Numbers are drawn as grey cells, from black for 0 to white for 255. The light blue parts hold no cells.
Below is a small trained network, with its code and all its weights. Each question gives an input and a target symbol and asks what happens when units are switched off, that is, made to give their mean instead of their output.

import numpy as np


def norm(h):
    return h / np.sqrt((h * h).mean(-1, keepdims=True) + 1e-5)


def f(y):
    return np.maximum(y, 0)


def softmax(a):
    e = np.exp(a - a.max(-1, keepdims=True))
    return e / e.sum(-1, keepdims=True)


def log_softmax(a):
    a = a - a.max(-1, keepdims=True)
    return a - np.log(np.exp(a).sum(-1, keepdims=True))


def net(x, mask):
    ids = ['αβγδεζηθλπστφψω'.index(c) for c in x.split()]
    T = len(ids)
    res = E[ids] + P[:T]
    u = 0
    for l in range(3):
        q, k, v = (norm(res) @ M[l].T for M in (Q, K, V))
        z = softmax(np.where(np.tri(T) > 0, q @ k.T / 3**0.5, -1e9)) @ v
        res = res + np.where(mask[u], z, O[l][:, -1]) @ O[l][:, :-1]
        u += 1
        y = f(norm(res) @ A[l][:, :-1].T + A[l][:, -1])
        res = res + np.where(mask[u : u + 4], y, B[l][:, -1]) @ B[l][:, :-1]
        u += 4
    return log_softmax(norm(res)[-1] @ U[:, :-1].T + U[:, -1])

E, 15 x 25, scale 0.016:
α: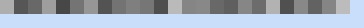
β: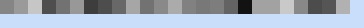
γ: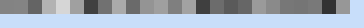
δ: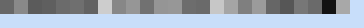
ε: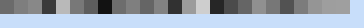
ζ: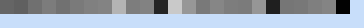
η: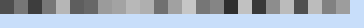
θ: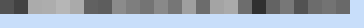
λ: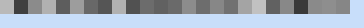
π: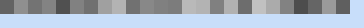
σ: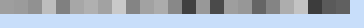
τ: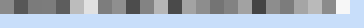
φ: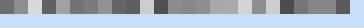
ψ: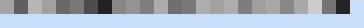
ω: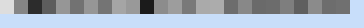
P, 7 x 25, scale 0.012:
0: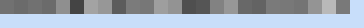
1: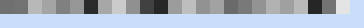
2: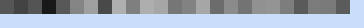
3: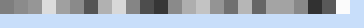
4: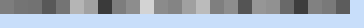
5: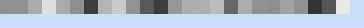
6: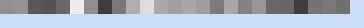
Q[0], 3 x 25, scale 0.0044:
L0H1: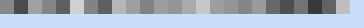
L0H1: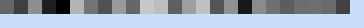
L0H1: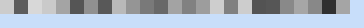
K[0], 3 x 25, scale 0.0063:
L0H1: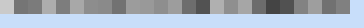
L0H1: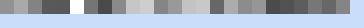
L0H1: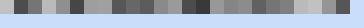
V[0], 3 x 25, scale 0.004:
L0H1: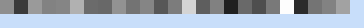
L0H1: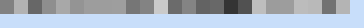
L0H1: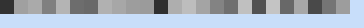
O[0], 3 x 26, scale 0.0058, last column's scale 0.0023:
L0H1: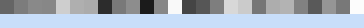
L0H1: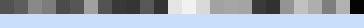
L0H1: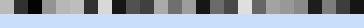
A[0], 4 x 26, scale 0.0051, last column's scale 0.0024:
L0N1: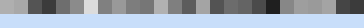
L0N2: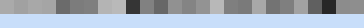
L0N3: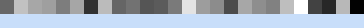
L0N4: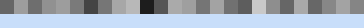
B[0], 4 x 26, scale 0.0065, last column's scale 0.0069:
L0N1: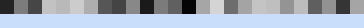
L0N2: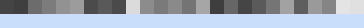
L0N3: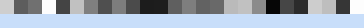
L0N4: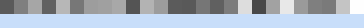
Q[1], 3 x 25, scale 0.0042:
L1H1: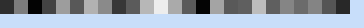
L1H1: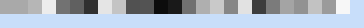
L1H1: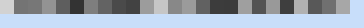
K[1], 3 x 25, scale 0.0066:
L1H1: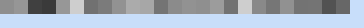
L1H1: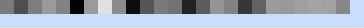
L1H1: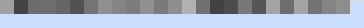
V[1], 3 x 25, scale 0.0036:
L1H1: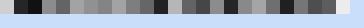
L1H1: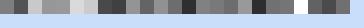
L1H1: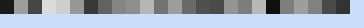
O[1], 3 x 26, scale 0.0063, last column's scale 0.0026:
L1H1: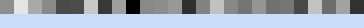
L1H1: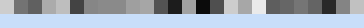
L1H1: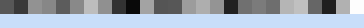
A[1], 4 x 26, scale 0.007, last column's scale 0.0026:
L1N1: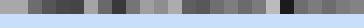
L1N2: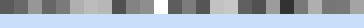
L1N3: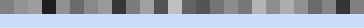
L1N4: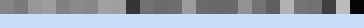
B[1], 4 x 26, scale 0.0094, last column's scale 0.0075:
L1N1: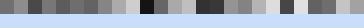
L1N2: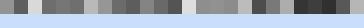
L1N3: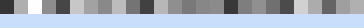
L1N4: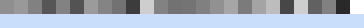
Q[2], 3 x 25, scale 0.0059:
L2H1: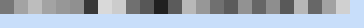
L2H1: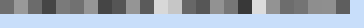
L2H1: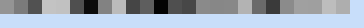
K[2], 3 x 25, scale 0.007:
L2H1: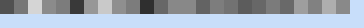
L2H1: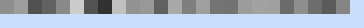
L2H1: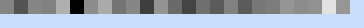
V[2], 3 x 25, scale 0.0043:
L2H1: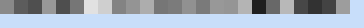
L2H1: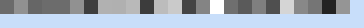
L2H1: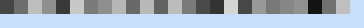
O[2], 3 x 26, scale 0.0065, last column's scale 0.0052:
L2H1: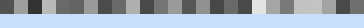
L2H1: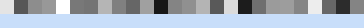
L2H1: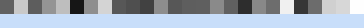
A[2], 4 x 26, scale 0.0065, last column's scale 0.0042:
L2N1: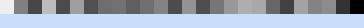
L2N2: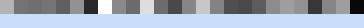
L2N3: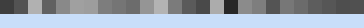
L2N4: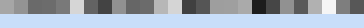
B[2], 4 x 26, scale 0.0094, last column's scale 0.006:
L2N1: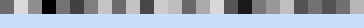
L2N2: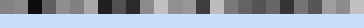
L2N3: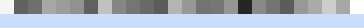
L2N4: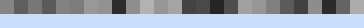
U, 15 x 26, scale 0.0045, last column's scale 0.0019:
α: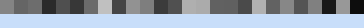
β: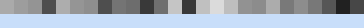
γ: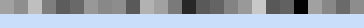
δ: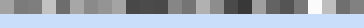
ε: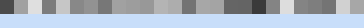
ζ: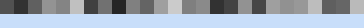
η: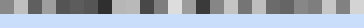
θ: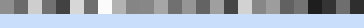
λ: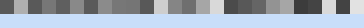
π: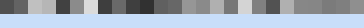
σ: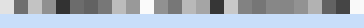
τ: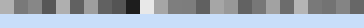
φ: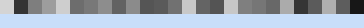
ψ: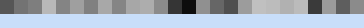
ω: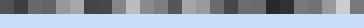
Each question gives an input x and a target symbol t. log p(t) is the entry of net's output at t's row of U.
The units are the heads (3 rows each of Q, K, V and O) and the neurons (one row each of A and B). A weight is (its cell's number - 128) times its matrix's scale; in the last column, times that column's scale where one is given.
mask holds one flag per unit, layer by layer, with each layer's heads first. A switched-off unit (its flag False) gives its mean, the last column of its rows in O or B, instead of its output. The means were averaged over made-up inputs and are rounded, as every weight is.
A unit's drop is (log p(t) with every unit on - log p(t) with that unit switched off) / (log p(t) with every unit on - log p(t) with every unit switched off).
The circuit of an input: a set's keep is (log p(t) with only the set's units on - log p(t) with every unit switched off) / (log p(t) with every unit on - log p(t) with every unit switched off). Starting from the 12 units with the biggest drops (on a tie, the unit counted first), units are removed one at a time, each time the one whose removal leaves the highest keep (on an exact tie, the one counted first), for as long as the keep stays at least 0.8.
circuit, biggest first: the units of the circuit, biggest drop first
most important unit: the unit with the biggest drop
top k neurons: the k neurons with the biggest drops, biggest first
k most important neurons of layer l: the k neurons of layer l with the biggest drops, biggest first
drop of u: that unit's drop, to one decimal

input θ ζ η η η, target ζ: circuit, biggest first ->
[L0H1 L2H1]
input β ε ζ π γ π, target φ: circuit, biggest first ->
[L1H1 L0N3 L2H1]
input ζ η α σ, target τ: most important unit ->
L2N2
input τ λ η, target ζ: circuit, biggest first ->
[L0H1 L2H1 L2N4]
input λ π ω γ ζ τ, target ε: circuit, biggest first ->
[L0H1 L0N3]
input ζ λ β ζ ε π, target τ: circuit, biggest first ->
[L2N2 L1N4 L1H1]
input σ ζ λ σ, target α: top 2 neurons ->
[L2N1 L0N3]
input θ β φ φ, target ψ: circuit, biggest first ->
[L2H1 L0H1 L1N2]
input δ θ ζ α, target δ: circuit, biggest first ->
[L2H1 L0H1 L0N3]
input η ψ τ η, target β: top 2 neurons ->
[L2N1 L1N4]
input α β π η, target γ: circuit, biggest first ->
[L1H1 L2N4 L0N3]
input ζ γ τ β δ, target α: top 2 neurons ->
[L1N2 L1N1]
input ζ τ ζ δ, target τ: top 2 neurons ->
[L1N4 L2N2]
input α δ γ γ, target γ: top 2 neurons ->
[L0N3 L2N4]
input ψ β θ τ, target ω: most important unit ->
L0H1
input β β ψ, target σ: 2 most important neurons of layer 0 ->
[L0N3 L0N2]
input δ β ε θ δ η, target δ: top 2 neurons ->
[L0N3 L1N2]
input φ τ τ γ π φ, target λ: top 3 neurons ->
[L2N1 L0N3 L1N2]
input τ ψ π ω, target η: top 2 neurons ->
[L1N2 L0N1]
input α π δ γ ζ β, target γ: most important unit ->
L1H1
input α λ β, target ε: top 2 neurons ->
[L1N3 L0N3]
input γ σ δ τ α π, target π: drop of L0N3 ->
0.3
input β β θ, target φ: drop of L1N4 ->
0.1
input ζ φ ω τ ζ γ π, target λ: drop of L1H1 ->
0.3
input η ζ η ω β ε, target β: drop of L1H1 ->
0.0
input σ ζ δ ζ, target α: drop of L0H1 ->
0.4
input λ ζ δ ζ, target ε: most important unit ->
L0H1
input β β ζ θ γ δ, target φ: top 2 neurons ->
[L0N3 L0N2]
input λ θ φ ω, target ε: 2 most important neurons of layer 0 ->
[L0N3 L0N4]
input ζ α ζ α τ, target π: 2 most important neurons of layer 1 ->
[L1N2 L1N4]
